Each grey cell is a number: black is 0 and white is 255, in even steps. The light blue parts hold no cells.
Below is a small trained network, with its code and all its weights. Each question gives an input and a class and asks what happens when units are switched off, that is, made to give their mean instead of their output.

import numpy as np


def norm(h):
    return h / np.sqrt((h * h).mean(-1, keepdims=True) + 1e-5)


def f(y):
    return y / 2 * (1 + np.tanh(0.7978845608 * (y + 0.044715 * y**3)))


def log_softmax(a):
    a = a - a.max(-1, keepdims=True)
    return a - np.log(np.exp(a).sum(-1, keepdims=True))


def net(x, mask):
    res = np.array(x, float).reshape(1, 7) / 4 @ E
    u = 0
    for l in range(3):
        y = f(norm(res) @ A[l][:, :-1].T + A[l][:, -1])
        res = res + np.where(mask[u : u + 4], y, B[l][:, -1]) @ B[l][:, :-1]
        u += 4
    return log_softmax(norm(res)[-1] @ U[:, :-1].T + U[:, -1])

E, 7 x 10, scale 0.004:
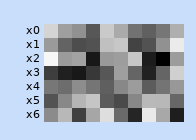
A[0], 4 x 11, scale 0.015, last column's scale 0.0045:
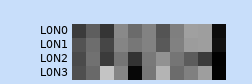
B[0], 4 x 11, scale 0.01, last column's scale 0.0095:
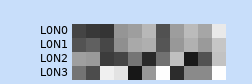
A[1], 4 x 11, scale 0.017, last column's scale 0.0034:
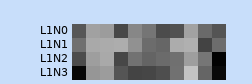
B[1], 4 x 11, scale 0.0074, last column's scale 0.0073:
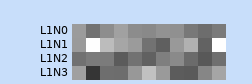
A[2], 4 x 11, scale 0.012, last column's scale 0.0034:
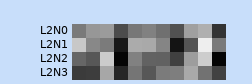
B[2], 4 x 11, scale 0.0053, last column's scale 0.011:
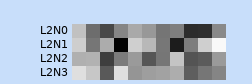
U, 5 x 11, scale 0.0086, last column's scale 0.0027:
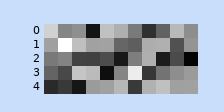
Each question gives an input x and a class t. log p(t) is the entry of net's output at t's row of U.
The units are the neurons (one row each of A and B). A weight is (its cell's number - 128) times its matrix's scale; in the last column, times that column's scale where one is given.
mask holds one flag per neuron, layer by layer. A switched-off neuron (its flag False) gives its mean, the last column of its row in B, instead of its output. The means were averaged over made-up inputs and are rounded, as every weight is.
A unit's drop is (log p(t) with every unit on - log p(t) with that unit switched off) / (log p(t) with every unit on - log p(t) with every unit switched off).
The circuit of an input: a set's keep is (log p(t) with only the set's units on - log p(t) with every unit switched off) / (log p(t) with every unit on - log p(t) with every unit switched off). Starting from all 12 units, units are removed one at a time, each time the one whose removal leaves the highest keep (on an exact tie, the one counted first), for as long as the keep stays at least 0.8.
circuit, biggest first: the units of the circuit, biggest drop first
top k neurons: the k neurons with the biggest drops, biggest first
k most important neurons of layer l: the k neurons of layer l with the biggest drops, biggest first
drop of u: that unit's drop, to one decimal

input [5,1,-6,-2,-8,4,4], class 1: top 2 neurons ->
L1N1, L0N0
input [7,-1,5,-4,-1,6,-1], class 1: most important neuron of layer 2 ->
L2N1
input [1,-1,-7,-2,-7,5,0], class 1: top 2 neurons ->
L1N1, L0N3
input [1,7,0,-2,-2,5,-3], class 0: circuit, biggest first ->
L0N3, L0N0
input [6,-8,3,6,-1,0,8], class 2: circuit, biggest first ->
L0N3, L2N1, L0N0
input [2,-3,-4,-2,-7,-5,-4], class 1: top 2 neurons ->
L0N3, L0N0
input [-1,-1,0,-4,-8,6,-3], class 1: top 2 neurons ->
L1N1, L0N0
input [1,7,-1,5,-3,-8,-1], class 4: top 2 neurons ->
L0N0, L0N1
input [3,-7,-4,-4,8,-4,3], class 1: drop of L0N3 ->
0.2
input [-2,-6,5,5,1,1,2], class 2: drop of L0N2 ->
0.9
